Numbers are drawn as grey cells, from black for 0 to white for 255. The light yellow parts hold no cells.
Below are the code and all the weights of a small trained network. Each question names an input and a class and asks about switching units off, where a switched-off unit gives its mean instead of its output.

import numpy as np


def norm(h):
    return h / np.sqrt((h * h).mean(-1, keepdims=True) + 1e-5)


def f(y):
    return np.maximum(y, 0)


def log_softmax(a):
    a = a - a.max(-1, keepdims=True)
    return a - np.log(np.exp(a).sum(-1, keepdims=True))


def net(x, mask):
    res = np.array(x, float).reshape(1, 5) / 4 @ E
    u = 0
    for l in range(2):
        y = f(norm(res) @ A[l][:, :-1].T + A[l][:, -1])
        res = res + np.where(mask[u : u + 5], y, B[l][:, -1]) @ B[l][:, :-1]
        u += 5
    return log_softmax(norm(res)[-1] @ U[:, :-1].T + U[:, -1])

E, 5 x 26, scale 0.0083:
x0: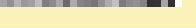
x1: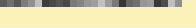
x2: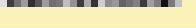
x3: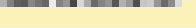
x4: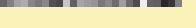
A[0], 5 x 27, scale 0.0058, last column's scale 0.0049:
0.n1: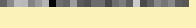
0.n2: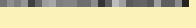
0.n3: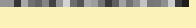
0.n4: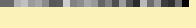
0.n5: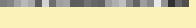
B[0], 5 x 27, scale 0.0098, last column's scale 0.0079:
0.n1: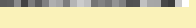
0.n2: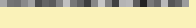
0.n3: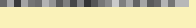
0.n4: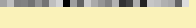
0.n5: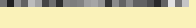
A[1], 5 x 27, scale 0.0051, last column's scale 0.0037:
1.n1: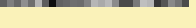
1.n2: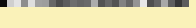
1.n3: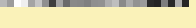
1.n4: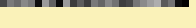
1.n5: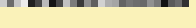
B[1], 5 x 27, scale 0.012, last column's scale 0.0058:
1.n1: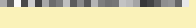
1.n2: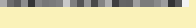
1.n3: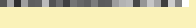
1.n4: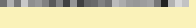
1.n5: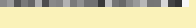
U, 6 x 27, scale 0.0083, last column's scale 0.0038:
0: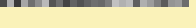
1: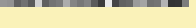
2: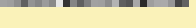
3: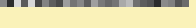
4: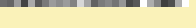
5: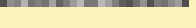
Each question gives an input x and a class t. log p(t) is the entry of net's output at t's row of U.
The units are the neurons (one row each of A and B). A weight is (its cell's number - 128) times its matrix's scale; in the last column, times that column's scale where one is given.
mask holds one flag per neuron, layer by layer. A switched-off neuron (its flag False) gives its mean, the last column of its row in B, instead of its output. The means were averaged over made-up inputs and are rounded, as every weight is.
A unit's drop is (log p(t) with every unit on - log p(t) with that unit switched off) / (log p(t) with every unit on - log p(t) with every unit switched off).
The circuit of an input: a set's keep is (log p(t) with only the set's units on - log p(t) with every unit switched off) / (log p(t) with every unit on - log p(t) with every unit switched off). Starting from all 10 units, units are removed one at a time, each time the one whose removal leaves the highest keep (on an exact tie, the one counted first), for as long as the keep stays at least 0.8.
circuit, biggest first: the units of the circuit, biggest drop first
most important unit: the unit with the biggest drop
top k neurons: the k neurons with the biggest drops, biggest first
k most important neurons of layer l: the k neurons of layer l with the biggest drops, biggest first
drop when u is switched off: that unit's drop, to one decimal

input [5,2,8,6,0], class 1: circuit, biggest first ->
1.n5, 0.n1
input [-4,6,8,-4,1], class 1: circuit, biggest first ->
1.n5
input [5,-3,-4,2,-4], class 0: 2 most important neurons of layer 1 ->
1.n3, 1.n5
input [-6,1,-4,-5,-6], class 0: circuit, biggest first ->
0.n4, 1.n4
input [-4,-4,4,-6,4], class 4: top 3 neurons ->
0.n1, 1.n1, 1.n3
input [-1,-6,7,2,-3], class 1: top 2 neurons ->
1.n5, 1.n1
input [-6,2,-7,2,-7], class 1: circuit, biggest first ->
0.n4, 1.n3
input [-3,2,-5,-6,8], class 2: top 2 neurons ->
0.n4, 1.n5
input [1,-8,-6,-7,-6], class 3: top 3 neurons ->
0.n4, 0.n5, 1.n5
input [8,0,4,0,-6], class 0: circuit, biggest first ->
1.n3, 0.n4
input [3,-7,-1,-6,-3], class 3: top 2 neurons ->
0.n5, 0.n2
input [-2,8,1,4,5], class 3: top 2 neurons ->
1.n1, 0.n1
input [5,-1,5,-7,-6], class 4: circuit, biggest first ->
0.n1, 0.n4
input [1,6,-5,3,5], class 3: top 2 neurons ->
1.n1, 0.n1
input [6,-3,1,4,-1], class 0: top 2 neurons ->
0.n1, 1.n3
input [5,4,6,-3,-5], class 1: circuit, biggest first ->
1.n5, 0.n4
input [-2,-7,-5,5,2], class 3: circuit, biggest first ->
0.n5
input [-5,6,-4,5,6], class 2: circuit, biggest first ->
0.n4, 0.n1
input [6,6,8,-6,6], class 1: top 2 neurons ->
1.n5, 0.n5
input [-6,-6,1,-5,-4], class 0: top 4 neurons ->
1.n4, 0.n3, 1.n1, 0.n4
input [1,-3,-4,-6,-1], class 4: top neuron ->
0.n1
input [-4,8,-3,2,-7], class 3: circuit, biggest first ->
0.n4, 1.n1
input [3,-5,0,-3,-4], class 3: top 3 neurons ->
0.n4, 0.n5, 0.n2
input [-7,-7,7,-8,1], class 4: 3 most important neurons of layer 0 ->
0.n1, 0.n5, 0.n4
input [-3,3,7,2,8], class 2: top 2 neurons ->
0.n4, 1.n2
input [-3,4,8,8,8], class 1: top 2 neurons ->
1.n5, 0.n1
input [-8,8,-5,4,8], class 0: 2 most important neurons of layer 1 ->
1.n4, 1.n5
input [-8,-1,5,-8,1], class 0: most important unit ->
1.n4
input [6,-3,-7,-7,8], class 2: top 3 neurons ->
0.n4, 1.n5, 1.n3
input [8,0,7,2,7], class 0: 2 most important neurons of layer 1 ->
1.n3, 1.n2
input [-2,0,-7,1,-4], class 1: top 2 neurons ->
1.n2, 0.n4
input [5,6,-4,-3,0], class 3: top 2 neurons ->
1.n1, 0.n3
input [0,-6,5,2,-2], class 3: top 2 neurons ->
0.n5, 1.n2
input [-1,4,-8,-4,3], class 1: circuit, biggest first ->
1.n2
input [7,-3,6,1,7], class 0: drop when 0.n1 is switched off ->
0.1
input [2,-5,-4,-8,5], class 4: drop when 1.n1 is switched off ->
0.2
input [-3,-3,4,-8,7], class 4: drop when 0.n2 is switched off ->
-0.1
